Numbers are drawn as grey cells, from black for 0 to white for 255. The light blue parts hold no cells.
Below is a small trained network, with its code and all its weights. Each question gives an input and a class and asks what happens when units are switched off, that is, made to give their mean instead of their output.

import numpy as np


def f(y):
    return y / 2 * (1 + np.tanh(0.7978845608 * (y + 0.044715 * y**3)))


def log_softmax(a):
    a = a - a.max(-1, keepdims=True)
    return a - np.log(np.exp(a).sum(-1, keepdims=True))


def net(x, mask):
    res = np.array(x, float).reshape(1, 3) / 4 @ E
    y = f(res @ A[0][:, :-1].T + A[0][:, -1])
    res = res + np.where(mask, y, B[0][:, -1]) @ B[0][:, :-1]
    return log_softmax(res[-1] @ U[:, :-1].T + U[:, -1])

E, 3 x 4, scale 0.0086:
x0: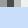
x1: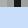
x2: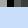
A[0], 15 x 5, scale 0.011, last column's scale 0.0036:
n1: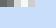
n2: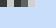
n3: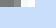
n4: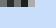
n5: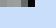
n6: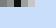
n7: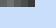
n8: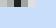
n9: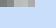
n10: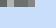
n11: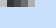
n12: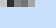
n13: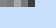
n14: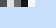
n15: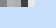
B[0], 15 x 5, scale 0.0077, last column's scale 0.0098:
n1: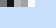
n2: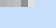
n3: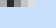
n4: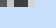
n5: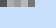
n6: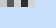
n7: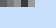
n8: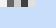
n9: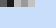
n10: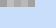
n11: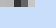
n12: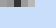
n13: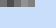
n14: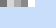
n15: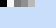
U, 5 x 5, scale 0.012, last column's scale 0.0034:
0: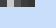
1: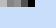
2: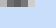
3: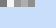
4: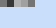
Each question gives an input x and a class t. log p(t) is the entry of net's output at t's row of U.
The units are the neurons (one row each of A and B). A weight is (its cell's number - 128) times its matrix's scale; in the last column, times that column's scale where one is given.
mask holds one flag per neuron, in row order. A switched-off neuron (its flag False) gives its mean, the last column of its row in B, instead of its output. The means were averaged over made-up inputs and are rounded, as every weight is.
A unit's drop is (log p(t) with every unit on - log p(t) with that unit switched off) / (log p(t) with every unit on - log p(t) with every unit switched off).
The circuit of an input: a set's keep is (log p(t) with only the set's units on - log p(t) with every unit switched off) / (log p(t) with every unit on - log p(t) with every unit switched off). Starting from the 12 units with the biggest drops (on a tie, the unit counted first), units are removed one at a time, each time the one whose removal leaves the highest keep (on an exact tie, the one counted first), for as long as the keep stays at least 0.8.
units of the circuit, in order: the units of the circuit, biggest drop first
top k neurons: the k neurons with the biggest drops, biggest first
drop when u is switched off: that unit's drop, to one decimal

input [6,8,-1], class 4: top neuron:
[n3]
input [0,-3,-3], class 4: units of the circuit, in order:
[n4, n11]
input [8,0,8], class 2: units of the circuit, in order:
[n11, n12]
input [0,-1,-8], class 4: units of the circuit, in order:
[n1, n9]
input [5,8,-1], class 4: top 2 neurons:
[n3, n4]
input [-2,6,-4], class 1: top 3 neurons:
[n8, n6, n15]
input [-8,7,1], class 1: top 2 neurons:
[n6, n8]
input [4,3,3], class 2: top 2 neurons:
[n11, n12]
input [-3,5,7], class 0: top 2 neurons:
[n4, n3]
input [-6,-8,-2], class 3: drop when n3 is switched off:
-0.1
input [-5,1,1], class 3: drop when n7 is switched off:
-0.1
